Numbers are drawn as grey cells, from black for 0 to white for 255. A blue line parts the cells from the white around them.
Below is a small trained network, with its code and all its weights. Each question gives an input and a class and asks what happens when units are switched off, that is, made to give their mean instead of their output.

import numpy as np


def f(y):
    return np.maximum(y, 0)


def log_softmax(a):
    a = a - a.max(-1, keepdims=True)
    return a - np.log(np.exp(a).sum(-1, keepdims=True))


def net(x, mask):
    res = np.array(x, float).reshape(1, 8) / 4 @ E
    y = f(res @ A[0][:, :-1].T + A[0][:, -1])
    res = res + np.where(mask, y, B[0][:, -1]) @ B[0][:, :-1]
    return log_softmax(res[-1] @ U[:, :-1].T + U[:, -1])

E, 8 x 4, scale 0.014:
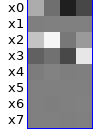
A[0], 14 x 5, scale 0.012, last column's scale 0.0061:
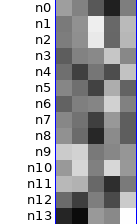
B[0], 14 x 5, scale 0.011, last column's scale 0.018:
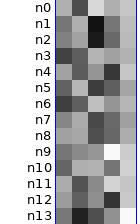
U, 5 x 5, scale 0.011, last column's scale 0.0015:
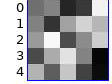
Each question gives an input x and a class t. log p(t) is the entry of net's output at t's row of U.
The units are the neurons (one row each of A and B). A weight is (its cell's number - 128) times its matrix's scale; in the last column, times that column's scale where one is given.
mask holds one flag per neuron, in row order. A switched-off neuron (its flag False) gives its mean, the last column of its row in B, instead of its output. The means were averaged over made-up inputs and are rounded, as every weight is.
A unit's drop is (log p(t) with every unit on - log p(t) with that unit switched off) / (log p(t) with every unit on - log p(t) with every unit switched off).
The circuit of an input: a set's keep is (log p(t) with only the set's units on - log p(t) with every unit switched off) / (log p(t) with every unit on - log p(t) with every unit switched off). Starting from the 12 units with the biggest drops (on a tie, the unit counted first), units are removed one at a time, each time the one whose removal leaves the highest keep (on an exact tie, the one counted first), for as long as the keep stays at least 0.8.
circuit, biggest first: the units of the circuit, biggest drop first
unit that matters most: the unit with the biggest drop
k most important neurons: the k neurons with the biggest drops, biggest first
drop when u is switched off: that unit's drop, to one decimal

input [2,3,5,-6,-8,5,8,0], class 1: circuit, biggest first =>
n11
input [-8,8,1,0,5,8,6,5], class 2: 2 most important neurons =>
n1; n2
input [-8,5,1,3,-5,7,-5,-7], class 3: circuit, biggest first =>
n10; n11
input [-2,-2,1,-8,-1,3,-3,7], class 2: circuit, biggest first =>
n13; n1
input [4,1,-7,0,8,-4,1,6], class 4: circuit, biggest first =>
n4; n12
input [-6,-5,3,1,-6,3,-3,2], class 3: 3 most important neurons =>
n6; n3; n10
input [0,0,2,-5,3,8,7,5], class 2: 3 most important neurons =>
n13; n1; n2
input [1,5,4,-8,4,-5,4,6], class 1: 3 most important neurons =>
n11; n0; n9
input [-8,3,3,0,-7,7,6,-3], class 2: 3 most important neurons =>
n1; n2; n0
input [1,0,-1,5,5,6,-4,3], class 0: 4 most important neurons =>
n0; n9; n11; n5
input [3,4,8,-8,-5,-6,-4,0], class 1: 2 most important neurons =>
n11; n0
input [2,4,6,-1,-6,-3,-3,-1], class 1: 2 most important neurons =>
n11; n9
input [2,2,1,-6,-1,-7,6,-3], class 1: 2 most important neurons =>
n11; n0
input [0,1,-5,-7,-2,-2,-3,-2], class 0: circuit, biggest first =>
n1
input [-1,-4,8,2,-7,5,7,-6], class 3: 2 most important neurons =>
n10; n13
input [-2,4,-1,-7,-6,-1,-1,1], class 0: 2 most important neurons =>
n1; n2
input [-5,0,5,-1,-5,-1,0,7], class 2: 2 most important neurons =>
n1; n2
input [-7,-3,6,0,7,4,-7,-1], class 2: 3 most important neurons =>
n1; n2; n0
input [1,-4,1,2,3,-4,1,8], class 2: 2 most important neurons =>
n13; n0
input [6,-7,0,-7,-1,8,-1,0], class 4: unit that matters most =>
n13
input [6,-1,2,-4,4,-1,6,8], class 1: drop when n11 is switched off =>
0.2
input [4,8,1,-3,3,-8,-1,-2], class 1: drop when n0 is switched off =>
0.1
